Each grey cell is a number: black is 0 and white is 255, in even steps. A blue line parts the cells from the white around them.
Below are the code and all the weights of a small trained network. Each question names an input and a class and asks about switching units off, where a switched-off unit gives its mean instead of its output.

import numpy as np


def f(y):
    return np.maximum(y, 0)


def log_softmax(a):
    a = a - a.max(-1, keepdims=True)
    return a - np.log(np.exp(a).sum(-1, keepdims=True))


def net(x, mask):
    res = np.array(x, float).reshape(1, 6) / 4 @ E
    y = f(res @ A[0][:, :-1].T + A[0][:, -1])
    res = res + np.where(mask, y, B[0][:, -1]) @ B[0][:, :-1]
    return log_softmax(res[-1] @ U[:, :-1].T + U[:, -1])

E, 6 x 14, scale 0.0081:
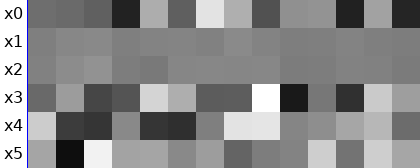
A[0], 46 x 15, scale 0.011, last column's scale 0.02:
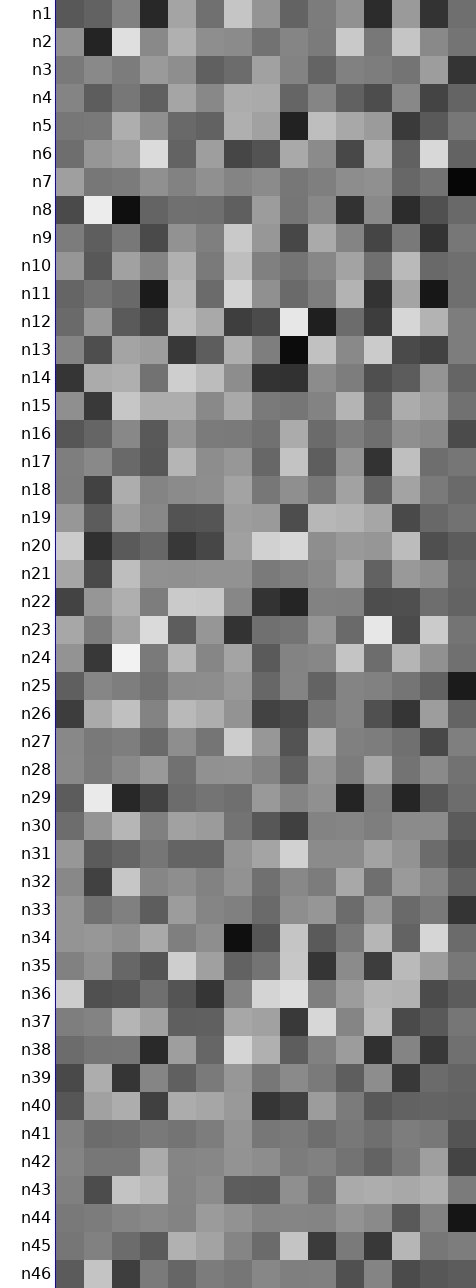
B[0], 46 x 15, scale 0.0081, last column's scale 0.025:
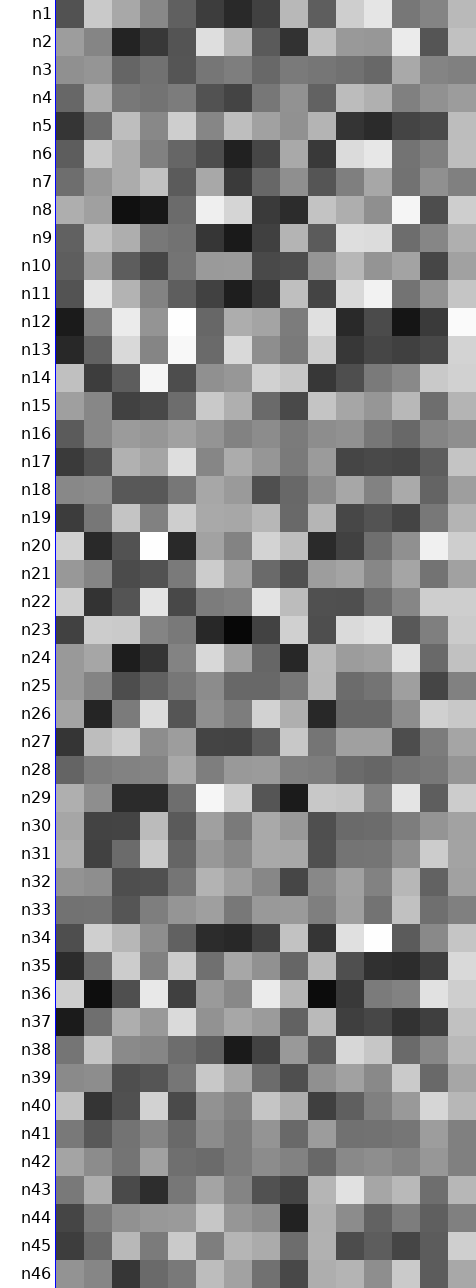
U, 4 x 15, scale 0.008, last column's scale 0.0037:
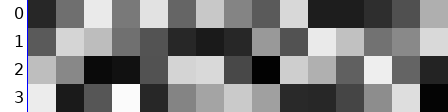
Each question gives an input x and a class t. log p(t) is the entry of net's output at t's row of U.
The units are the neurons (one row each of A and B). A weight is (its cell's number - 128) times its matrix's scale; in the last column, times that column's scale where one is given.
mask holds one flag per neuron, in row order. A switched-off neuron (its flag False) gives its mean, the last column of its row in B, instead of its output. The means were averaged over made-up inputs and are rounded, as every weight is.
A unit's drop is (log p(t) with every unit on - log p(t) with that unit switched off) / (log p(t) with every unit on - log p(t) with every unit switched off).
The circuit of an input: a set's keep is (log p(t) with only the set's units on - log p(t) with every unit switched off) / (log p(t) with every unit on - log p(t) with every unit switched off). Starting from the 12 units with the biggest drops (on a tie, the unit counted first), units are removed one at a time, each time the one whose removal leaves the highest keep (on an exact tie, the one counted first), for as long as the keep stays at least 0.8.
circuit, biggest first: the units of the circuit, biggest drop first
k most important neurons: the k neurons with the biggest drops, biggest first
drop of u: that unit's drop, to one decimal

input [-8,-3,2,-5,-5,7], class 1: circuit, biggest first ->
n23
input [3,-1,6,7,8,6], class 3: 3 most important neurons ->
n20, n36, n31
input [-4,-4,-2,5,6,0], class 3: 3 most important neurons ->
n36, n20, n13
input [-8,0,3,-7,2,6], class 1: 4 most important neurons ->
n23, n6, n12, n34
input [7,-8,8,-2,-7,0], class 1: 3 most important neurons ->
n11, n9, n1
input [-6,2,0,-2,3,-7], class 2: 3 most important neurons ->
n8, n29, n11
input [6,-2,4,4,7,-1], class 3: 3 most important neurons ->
n20, n36, n23
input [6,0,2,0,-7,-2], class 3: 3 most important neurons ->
n22, n14, n40
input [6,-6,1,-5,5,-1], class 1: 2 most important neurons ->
n12, n9
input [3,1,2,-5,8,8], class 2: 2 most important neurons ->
n2, n24
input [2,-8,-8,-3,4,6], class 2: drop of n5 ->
0.0
